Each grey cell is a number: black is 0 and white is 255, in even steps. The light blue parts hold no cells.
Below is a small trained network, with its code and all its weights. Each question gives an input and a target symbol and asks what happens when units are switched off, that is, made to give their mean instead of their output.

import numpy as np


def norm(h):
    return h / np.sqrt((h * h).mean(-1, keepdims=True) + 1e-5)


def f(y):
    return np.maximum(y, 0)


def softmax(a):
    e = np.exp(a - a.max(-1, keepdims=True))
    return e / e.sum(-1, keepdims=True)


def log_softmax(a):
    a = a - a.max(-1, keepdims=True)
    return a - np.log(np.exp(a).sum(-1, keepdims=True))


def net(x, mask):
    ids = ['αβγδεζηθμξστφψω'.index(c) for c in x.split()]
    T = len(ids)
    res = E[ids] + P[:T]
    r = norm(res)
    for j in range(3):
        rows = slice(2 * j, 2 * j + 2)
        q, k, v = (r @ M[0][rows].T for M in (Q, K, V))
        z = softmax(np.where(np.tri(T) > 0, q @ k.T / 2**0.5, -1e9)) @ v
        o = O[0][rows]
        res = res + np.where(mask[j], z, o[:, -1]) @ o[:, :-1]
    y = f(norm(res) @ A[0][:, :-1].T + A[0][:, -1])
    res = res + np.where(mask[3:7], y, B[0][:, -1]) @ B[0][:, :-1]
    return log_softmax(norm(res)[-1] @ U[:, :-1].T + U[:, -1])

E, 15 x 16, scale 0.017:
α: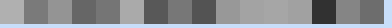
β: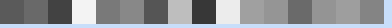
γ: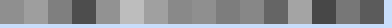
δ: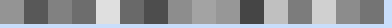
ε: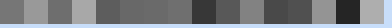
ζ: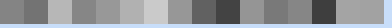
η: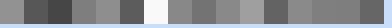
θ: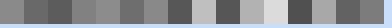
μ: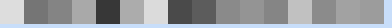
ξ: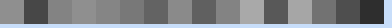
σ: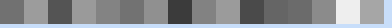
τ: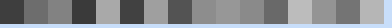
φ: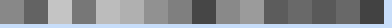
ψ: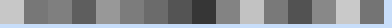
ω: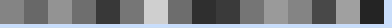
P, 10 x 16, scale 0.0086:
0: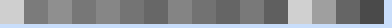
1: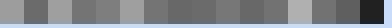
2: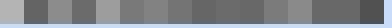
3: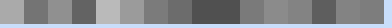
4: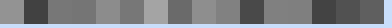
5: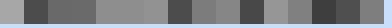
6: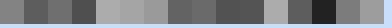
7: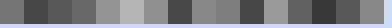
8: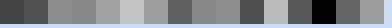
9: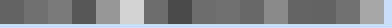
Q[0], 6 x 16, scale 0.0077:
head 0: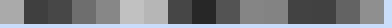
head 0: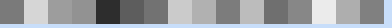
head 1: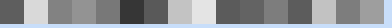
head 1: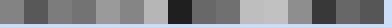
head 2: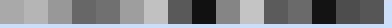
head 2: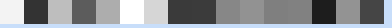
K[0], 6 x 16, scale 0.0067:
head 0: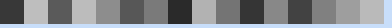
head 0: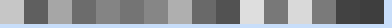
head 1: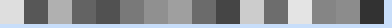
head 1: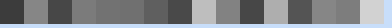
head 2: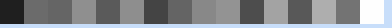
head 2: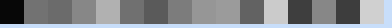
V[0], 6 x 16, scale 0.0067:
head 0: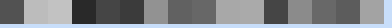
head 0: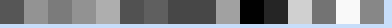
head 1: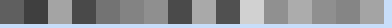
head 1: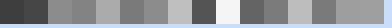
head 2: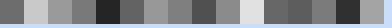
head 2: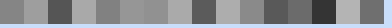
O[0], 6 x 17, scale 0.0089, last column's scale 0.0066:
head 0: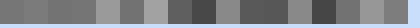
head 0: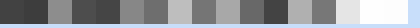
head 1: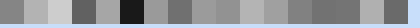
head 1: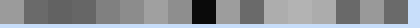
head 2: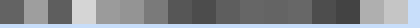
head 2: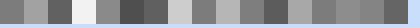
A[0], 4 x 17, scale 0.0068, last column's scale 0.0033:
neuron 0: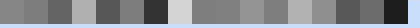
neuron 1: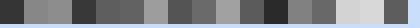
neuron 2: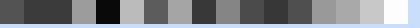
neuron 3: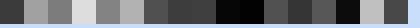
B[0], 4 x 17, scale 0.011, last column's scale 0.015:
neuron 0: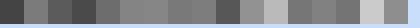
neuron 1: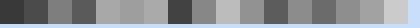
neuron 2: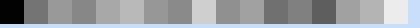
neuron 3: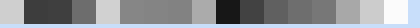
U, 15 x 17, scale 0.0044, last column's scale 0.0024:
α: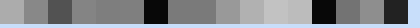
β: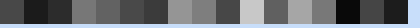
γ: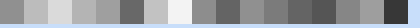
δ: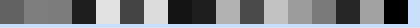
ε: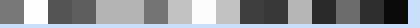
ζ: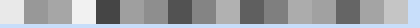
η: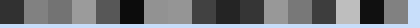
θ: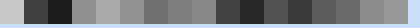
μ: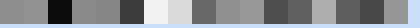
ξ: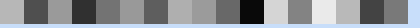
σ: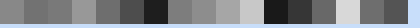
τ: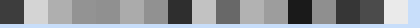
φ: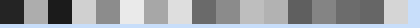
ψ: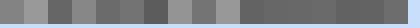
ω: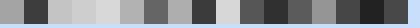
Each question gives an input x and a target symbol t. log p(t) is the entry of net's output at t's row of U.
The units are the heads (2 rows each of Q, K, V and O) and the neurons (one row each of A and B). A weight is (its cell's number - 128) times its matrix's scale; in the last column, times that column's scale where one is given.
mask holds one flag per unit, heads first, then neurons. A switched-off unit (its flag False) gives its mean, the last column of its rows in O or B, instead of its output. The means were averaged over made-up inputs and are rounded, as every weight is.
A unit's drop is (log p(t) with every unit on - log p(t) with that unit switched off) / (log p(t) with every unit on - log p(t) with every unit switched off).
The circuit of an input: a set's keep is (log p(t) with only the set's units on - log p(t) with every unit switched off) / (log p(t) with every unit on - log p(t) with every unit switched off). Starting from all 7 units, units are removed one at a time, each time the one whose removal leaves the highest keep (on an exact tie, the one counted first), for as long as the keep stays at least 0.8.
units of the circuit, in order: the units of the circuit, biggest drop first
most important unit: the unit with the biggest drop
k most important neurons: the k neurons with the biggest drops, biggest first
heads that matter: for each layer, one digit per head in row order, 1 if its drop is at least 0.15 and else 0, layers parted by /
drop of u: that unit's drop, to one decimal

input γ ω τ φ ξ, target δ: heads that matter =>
010
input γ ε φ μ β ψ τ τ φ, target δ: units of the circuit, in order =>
head 1; neuron 2
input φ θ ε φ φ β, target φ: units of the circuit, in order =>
neuron 3; head 0; neuron 1
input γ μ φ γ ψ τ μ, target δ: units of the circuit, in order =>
head 1; neuron 3
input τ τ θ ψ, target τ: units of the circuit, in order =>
head 0; neuron 3
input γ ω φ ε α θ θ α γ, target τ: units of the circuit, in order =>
head 0; head 1
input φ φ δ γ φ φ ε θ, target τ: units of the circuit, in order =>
head 0; head 1
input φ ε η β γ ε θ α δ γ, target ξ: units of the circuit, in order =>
head 2; neuron 2
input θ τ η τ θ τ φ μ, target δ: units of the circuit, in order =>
head 1; neuron 3; neuron 2
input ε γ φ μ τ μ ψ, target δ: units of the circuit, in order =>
head 1; neuron 3
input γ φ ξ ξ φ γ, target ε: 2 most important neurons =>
neuron 3; neuron 1
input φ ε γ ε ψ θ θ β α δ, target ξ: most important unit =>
head 0
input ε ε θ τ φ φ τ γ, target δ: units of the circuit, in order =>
head 1; neuron 2
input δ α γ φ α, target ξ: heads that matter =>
001
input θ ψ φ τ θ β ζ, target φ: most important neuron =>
neuron 3
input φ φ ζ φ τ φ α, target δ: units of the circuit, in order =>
head 1; neuron 3
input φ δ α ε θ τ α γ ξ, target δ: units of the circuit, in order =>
head 1; neuron 2; neuron 3
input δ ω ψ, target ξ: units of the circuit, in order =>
head 2; neuron 2
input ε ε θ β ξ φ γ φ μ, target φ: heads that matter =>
111
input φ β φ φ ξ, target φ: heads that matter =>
010
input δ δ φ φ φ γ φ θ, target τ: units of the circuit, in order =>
head 0
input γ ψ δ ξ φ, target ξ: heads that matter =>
001
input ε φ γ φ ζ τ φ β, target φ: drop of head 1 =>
0.2
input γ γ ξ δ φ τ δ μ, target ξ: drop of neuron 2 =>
0.1
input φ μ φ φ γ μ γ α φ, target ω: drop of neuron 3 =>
0.6
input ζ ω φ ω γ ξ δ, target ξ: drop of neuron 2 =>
0.5
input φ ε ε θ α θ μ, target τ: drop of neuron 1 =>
0.0
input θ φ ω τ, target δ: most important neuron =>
neuron 2
